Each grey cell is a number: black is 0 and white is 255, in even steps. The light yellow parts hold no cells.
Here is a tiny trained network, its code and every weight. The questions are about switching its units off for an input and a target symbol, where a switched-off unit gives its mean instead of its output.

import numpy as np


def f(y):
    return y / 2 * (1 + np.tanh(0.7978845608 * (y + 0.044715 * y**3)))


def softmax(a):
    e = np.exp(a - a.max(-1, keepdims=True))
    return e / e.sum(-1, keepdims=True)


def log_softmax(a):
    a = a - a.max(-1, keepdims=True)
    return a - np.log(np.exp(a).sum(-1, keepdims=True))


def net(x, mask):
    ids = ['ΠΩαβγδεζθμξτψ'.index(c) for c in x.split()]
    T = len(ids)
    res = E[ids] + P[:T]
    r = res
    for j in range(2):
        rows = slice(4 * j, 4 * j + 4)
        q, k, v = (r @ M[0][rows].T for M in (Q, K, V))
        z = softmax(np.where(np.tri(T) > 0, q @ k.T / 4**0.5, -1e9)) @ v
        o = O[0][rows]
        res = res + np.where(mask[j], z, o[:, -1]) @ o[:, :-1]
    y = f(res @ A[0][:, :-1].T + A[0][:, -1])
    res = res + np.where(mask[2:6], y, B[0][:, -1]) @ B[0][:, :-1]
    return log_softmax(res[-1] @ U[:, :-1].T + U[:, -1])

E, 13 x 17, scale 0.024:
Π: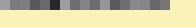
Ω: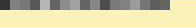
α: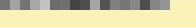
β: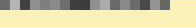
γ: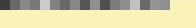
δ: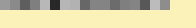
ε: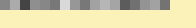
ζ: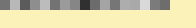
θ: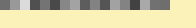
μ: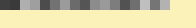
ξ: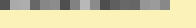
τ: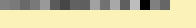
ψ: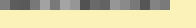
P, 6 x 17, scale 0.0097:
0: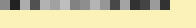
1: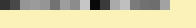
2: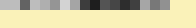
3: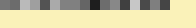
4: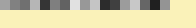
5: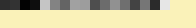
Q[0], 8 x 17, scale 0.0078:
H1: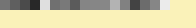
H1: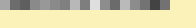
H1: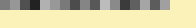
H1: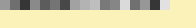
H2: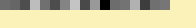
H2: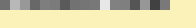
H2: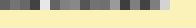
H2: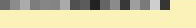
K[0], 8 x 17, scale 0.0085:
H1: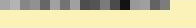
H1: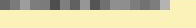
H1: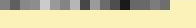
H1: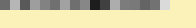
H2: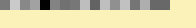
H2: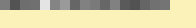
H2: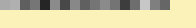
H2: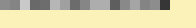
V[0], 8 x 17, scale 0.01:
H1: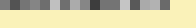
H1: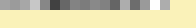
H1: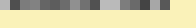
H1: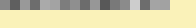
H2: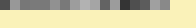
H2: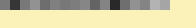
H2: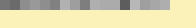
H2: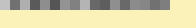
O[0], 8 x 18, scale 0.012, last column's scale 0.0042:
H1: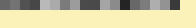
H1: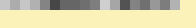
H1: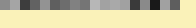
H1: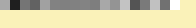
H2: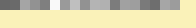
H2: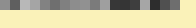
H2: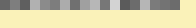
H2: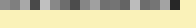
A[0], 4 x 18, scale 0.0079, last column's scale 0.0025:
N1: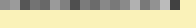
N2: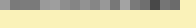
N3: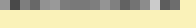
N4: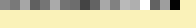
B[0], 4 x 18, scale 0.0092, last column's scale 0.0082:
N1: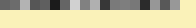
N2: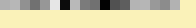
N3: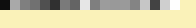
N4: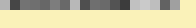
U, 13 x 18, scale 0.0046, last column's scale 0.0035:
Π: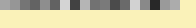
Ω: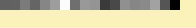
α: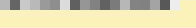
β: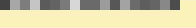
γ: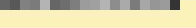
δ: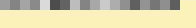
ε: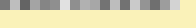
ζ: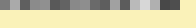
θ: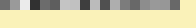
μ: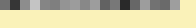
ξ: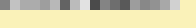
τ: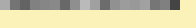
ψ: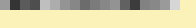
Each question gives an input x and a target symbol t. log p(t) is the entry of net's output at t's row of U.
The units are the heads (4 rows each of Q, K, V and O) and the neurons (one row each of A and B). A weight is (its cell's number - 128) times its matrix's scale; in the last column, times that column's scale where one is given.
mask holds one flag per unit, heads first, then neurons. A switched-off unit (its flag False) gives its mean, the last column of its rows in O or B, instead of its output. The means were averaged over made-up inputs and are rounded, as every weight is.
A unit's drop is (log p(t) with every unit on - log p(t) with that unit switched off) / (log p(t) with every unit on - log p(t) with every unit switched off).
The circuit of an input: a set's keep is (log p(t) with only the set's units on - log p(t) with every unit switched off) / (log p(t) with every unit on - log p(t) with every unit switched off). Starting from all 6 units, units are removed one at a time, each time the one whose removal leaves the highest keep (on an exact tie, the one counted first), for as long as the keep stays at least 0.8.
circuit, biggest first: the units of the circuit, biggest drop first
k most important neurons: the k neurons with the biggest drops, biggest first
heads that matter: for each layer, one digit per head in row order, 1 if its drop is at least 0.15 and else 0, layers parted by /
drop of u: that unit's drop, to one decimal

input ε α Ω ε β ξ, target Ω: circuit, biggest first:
H1
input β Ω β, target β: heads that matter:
01
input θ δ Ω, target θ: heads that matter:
01
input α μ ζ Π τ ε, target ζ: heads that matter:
11
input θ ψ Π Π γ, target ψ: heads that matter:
10
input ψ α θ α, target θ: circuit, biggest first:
H2, N1
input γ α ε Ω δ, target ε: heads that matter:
01
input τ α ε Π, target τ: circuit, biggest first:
H1, N2
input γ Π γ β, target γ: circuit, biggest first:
H1, N3
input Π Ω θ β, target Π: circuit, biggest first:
H2, H1
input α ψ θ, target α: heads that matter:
10
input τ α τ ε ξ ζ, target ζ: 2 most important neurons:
N4, N2
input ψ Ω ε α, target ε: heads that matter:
01
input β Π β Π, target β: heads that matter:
11
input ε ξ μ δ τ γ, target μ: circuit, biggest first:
H2
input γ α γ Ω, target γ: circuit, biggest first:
H1, N3
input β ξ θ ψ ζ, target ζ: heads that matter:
00
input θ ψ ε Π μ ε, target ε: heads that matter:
11
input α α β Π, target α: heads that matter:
10
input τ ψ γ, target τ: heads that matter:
10
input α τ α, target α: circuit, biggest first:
H1
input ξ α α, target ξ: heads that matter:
01
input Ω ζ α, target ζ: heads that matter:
01
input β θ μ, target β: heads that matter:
11
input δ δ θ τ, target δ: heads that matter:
10
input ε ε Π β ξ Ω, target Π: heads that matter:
11
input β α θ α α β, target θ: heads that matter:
01
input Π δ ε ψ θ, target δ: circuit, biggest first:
H1
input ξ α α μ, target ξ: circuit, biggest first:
H1, H2
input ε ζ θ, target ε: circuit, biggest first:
H2, H1
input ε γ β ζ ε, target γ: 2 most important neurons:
N3, N2
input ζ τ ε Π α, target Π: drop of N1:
0.1
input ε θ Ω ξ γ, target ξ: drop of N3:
-0.1
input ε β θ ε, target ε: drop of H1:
0.1
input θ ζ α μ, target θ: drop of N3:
0.0
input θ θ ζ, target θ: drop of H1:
0.1
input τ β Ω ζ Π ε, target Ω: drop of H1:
1.0
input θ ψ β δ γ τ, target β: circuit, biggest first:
H2
